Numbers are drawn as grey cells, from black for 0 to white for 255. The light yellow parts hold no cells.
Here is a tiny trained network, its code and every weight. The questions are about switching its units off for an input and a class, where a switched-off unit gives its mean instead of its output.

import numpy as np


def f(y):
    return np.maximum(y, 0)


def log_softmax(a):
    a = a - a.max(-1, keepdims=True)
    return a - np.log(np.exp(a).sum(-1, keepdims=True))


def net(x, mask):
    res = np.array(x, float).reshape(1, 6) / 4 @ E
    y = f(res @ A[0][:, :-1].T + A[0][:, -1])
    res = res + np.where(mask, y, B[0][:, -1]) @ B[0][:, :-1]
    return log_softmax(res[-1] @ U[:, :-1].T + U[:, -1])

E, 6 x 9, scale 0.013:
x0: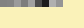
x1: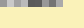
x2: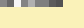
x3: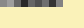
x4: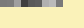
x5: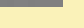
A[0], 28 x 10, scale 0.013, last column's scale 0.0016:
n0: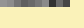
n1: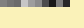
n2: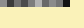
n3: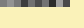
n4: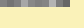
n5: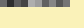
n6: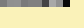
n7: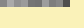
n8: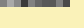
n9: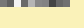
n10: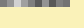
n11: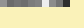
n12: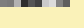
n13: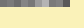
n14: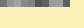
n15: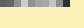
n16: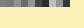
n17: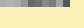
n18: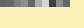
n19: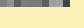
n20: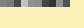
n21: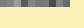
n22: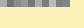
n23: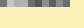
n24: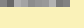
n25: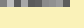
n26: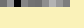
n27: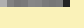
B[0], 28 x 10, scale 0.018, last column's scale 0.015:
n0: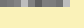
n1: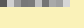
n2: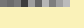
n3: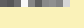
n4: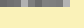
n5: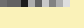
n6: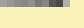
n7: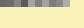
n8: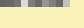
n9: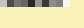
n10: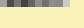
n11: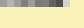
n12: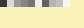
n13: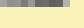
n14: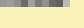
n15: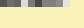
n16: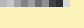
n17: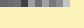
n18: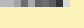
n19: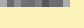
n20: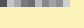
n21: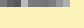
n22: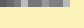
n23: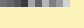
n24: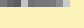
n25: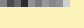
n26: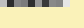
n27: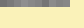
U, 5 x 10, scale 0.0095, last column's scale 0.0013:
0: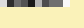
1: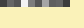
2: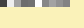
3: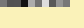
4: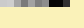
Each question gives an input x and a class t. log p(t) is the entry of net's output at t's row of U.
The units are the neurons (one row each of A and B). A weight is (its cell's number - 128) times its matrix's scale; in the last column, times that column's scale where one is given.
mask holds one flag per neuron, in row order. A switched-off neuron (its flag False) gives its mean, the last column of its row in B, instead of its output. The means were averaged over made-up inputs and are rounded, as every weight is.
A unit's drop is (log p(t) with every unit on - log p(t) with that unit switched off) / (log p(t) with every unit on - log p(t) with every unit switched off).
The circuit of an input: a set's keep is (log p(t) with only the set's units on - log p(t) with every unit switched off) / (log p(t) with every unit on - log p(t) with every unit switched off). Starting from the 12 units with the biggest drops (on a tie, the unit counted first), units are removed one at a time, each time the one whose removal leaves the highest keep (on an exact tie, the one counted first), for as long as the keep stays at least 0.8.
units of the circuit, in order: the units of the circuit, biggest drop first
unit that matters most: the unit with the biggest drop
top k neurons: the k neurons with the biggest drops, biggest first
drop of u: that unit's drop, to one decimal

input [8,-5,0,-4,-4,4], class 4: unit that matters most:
n16
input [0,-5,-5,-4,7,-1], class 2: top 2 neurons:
[n12; n9]
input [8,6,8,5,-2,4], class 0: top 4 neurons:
[n9; n10; n18; n11]
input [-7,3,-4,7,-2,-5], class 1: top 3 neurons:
[n3; n16; n0]
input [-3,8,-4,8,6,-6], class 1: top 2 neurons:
[n3; n8]
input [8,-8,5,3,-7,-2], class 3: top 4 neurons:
[n5; n12; n2; n18]
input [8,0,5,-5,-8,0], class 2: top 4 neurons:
[n1; n20; n18; n11]
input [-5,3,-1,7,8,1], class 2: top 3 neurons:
[n12; n15; n24]
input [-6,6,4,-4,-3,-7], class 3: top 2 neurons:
[n23; n16]
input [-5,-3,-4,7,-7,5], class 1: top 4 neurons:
[n3; n12; n0; n8]
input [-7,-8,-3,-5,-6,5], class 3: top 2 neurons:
[n5; n12]
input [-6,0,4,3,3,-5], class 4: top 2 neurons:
[n18; n26]
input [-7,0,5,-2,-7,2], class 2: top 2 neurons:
[n1; n20]
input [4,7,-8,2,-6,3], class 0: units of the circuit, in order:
[n26]
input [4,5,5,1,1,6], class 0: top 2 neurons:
[n9; n5]
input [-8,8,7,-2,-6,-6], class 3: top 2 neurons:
[n23; n10]
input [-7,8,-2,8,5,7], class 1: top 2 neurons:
[n3; n0]
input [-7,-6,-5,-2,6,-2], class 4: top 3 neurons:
[n11; n18; n13]
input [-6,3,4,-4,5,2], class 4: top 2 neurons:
[n18; n11]
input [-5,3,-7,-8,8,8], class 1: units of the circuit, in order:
[n15]
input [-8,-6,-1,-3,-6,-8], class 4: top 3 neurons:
[n18; n12; n13]
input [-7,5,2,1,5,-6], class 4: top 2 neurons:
[n18; n11]
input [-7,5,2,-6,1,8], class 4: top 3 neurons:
[n18; n11; n3]
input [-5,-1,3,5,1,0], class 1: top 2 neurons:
[n3; n16]
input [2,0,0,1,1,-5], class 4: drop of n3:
0.1
